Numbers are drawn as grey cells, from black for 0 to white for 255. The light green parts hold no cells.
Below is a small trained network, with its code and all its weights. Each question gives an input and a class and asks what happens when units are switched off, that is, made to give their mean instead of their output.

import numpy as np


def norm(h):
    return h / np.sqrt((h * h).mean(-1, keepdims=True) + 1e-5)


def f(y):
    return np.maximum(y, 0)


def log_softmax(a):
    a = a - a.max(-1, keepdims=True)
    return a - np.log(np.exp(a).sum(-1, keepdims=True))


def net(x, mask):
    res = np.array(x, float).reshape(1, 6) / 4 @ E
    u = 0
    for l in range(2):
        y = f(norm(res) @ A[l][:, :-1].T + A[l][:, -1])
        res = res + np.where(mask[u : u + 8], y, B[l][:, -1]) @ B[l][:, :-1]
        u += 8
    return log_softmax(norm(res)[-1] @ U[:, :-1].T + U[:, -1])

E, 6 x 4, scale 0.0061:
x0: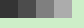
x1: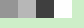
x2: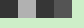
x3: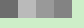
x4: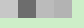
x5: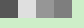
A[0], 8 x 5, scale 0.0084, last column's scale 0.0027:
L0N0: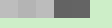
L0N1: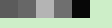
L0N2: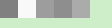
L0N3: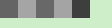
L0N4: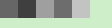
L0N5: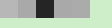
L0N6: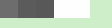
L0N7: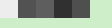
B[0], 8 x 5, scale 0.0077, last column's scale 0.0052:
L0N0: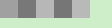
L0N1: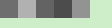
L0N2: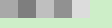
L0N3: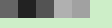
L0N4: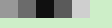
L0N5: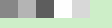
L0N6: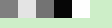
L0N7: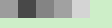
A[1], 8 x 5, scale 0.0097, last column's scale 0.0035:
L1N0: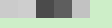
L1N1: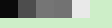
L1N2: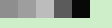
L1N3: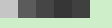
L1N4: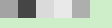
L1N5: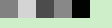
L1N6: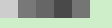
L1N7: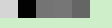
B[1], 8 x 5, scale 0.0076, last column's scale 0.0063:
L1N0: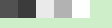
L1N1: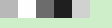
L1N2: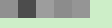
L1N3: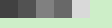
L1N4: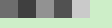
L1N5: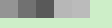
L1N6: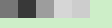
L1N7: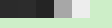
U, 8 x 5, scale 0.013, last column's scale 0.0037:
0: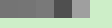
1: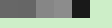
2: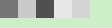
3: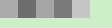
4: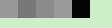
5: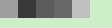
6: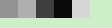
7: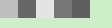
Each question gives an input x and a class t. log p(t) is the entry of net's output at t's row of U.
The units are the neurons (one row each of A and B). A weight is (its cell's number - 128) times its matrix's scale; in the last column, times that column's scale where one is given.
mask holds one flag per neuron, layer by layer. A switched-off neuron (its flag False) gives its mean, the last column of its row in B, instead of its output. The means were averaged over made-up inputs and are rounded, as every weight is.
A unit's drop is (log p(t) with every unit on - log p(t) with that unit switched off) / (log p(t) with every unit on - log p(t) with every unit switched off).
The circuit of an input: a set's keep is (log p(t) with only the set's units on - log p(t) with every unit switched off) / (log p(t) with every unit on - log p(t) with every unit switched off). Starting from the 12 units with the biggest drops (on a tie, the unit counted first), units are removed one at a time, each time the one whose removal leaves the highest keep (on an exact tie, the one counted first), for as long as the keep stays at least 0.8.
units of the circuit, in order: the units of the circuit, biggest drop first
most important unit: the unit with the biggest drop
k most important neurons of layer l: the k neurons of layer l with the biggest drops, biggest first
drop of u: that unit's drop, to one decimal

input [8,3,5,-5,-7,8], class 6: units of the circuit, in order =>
[L1N1, L1N6]
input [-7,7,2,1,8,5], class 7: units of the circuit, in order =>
[L1N7, L1N0]
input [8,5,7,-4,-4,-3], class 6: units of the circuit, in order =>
[L1N1, L0N6]
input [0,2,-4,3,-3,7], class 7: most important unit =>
L0N2
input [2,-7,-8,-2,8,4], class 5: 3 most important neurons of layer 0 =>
[L0N4, L0N6, L0N2]
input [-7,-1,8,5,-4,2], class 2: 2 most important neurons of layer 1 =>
[L1N5, L1N4]
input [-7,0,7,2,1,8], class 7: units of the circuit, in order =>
[L0N2, L1N0]
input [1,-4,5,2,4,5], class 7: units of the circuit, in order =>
[L0N2, L1N7]
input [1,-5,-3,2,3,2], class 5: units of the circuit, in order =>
[L0N6, L0N4, L1N0]
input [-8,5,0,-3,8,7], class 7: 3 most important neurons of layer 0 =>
[L0N2, L0N0, L0N4]
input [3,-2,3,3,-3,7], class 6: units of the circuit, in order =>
[L1N1, L0N5]
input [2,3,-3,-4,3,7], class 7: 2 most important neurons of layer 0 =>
[L0N2, L0N4]
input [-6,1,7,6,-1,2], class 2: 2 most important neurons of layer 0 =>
[L0N5, L0N6]
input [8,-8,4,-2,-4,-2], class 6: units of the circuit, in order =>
[L1N1]
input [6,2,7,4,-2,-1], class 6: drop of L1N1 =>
0.4
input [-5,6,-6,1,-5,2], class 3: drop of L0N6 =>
-0.1
